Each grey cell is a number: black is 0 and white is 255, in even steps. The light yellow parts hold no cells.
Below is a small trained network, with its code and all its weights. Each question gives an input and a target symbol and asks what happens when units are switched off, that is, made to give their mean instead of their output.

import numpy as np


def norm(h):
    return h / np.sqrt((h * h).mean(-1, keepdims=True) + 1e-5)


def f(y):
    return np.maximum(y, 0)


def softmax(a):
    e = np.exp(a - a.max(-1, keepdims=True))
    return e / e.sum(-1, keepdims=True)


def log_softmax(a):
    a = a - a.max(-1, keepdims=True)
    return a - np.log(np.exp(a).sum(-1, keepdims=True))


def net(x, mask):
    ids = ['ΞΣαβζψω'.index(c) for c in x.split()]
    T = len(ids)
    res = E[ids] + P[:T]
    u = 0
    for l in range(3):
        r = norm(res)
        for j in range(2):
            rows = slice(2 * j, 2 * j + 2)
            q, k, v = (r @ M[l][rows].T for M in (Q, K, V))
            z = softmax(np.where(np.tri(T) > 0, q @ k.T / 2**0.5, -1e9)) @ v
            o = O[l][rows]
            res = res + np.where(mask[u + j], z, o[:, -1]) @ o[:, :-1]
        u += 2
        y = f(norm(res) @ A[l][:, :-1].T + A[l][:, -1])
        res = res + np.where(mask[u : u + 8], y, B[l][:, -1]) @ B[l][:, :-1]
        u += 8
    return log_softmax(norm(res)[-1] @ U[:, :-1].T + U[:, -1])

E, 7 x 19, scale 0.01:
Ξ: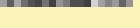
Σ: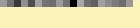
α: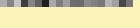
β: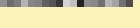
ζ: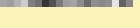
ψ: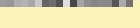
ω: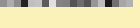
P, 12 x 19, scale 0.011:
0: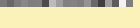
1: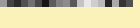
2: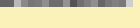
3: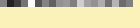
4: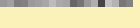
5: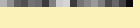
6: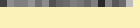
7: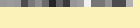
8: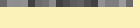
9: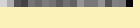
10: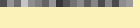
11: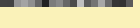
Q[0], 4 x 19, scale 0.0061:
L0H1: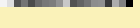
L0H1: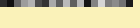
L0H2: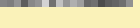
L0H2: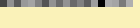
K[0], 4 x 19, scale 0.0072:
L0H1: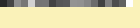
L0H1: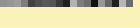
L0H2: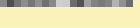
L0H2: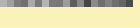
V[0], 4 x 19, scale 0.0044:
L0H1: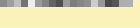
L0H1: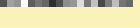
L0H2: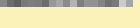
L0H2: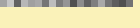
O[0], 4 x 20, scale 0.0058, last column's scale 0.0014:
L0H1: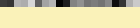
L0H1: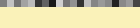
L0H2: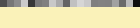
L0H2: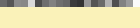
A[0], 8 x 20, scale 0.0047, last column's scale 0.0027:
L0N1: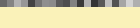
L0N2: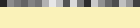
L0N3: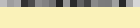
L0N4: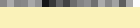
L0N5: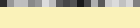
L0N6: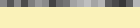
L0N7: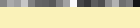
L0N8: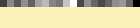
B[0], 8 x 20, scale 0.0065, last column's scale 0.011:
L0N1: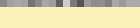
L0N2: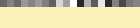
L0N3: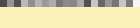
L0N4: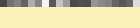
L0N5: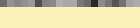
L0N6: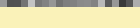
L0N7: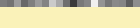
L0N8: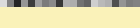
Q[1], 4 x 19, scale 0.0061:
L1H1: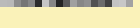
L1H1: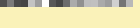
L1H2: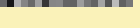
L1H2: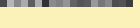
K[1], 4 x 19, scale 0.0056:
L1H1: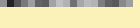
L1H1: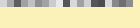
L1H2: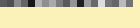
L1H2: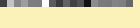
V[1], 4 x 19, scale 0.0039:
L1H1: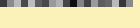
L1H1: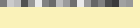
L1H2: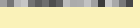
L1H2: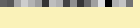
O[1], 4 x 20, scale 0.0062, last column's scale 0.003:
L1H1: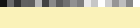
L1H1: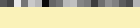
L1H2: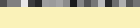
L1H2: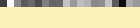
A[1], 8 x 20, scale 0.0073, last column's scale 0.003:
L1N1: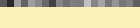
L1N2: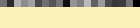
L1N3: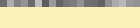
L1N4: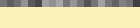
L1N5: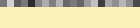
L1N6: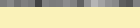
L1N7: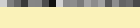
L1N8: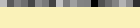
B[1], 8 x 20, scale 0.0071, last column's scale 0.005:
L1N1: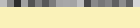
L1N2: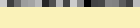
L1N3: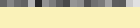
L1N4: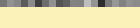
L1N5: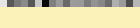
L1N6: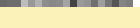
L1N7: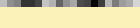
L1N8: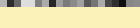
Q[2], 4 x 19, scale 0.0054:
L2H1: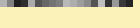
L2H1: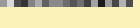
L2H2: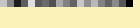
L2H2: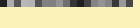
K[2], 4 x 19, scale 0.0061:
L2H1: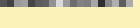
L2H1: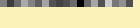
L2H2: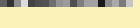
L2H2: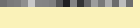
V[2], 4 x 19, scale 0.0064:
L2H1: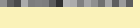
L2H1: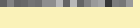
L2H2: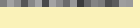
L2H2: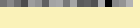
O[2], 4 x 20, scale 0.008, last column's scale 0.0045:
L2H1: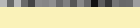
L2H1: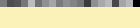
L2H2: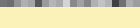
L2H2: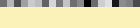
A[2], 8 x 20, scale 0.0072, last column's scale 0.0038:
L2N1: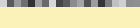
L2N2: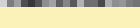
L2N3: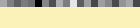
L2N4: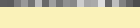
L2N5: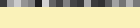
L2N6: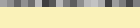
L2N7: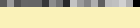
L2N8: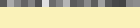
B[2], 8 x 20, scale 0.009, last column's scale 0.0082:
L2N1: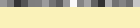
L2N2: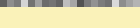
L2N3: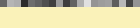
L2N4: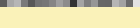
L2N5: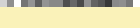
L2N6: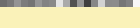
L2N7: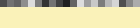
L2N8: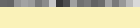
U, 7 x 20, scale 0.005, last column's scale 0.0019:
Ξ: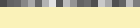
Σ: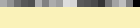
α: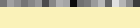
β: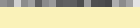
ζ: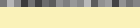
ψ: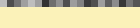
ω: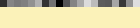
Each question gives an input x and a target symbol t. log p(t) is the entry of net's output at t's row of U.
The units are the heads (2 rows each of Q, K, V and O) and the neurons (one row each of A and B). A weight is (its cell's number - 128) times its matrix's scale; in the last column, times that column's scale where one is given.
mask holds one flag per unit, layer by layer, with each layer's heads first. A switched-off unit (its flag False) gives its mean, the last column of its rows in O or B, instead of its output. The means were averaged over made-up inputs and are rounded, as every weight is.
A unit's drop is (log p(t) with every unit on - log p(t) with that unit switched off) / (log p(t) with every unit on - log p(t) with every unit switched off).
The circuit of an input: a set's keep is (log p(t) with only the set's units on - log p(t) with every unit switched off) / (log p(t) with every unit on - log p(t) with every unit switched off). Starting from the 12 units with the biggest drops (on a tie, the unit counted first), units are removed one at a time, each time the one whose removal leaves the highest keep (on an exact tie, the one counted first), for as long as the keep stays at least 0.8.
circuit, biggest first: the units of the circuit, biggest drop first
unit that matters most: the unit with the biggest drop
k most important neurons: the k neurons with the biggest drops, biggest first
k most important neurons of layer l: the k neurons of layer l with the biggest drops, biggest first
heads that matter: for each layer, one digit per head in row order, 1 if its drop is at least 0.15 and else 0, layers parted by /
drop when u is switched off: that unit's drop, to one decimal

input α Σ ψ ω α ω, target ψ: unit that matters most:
L0H1
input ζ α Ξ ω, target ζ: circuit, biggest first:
[L2N3, L1N7, L0H1, L0N3]
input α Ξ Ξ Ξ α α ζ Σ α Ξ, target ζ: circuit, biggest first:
[L0H1, L2N3]
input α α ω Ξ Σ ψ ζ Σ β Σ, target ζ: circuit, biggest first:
[L0H1, L2N3]
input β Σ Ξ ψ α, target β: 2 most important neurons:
[L0N5, L2N5]
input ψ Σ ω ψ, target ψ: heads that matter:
00 / 00 / 00
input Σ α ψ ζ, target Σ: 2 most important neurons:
[L1N7, L0N3]
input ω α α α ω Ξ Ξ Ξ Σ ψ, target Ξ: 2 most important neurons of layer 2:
[L2N5, L2N8]
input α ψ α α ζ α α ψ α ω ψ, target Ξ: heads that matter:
00 / 00 / 01
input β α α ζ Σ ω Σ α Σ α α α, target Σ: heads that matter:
10 / 01 / 00
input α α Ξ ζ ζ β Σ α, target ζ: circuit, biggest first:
[L0H1, L2N3]
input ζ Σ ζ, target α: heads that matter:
10 / 00 / 00
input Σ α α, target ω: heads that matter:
10 / 00 / 00
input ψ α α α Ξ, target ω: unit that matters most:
L0N4
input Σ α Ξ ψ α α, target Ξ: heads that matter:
10 / 00 / 00
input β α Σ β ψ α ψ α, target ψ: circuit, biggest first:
[L1N2, L0H1]
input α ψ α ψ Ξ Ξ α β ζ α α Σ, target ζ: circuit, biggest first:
[L0H1, L1N7, L2N3]
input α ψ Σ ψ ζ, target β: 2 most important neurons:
[L0N5, L2N5]
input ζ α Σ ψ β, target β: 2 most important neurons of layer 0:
[L0N5, L0N3]
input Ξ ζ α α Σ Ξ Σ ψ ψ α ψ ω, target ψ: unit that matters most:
L1N2
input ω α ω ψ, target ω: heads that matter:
10 / 01 / 00
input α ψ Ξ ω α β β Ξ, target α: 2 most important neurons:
[L0N3, L0N6]
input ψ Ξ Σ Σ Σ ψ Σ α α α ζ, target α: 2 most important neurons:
[L0N7, L0N4]
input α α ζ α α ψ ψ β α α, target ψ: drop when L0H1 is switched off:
1.9
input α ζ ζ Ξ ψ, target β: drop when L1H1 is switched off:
0.0
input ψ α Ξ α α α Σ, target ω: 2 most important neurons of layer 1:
[L1N3, L1N5]
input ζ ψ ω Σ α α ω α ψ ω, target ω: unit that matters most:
L0H1
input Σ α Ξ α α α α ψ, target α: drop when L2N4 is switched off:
0.1
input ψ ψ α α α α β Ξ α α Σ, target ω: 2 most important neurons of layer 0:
[L0N7, L0N4]
